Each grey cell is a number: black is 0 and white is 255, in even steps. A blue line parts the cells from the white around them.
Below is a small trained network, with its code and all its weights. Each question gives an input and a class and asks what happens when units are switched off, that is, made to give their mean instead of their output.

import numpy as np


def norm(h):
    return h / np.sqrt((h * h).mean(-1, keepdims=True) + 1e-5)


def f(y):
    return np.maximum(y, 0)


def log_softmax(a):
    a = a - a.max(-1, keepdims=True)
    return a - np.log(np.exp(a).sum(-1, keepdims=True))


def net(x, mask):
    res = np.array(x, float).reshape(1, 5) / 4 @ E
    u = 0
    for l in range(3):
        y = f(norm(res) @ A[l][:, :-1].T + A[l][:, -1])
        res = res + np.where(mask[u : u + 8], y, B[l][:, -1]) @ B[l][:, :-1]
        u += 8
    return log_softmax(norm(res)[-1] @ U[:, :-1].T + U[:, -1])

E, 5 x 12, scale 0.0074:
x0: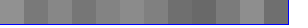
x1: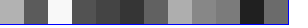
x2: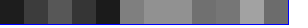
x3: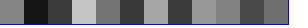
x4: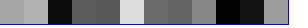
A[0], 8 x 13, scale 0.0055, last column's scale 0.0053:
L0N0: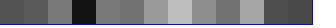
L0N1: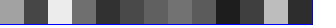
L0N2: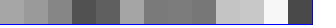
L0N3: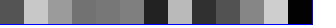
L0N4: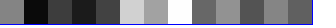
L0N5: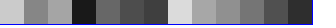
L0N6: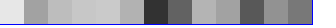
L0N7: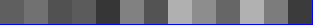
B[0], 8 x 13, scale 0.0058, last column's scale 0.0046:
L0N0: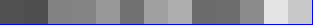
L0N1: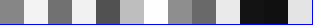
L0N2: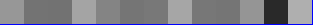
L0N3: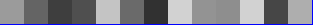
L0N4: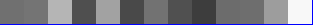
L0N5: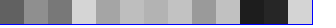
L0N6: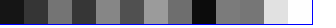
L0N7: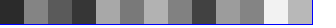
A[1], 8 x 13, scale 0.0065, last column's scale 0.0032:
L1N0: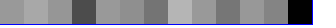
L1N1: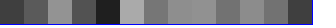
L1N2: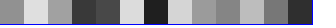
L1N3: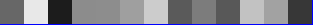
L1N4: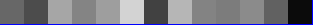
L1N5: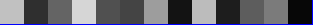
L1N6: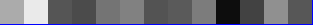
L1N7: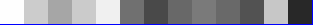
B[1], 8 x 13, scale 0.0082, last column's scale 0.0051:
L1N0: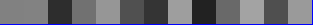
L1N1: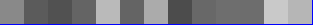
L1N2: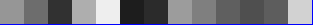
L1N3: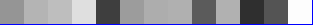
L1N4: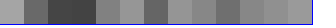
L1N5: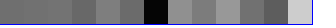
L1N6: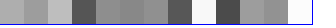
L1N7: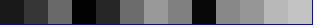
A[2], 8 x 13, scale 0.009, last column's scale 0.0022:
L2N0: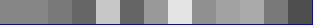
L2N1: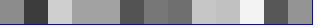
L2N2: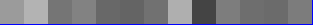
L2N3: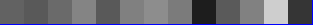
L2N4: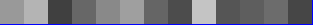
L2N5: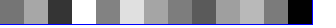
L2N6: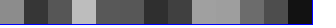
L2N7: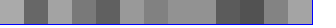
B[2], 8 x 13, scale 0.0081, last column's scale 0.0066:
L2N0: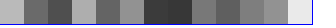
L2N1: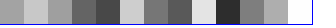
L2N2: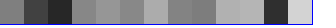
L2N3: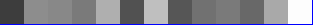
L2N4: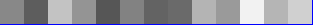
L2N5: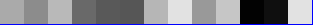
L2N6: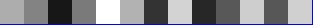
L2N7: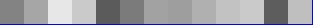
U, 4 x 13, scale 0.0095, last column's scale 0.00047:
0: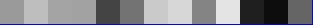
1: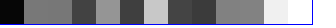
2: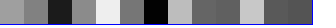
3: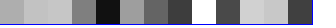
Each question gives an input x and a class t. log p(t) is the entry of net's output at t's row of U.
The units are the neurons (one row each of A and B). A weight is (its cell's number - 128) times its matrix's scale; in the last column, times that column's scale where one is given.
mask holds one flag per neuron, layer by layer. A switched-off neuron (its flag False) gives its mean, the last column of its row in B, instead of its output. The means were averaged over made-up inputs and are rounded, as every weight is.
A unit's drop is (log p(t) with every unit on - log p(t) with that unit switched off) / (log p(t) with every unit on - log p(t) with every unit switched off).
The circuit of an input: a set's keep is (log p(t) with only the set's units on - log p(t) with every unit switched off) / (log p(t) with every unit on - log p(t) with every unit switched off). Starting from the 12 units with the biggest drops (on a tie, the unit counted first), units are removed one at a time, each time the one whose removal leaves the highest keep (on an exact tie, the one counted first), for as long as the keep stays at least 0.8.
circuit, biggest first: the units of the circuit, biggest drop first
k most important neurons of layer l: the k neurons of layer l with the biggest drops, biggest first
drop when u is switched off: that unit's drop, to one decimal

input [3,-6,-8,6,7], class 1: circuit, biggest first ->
(L1N7)
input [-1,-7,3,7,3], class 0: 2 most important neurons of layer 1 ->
(L1N3, L1N2)
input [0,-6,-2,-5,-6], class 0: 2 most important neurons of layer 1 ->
(L1N6, L1N3)
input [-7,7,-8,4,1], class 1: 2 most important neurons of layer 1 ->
(L1N7, L1N3)
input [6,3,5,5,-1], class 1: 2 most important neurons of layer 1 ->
(L1N2, L1N1)
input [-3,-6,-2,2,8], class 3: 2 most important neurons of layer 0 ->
(L0N1, L0N5)
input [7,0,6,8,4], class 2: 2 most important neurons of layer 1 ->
(L1N5, L1N7)
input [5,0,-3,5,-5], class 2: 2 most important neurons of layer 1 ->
(L1N6, L1N5)
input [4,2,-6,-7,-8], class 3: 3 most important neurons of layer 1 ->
(L1N3, L1N5, L1N1)
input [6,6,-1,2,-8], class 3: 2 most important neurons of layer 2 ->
(L2N1, L2N5)
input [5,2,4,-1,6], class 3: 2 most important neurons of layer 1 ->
(L1N6, L1N7)
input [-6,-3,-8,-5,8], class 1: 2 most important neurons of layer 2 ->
(L2N1, L2N3)
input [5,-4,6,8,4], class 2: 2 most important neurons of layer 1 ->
(L1N5, L1N7)
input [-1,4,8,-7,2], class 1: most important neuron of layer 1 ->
(L1N1)
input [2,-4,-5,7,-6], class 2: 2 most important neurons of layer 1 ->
(L1N6, L1N5)
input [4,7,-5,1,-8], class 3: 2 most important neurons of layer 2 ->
(L2N1, L2N5)
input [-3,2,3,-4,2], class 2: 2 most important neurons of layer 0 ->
(L0N3, L0N6)
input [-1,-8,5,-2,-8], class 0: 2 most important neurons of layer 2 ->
(L2N5, L2N4)
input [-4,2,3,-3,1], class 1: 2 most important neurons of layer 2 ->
(L2N5, L2N6)
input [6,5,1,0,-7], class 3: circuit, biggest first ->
(L2N1)
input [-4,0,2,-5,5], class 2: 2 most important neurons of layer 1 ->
(L1N2, L1N0)
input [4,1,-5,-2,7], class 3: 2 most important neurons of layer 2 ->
(L2N7, L2N4)
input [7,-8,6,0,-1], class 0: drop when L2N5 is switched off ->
0.5
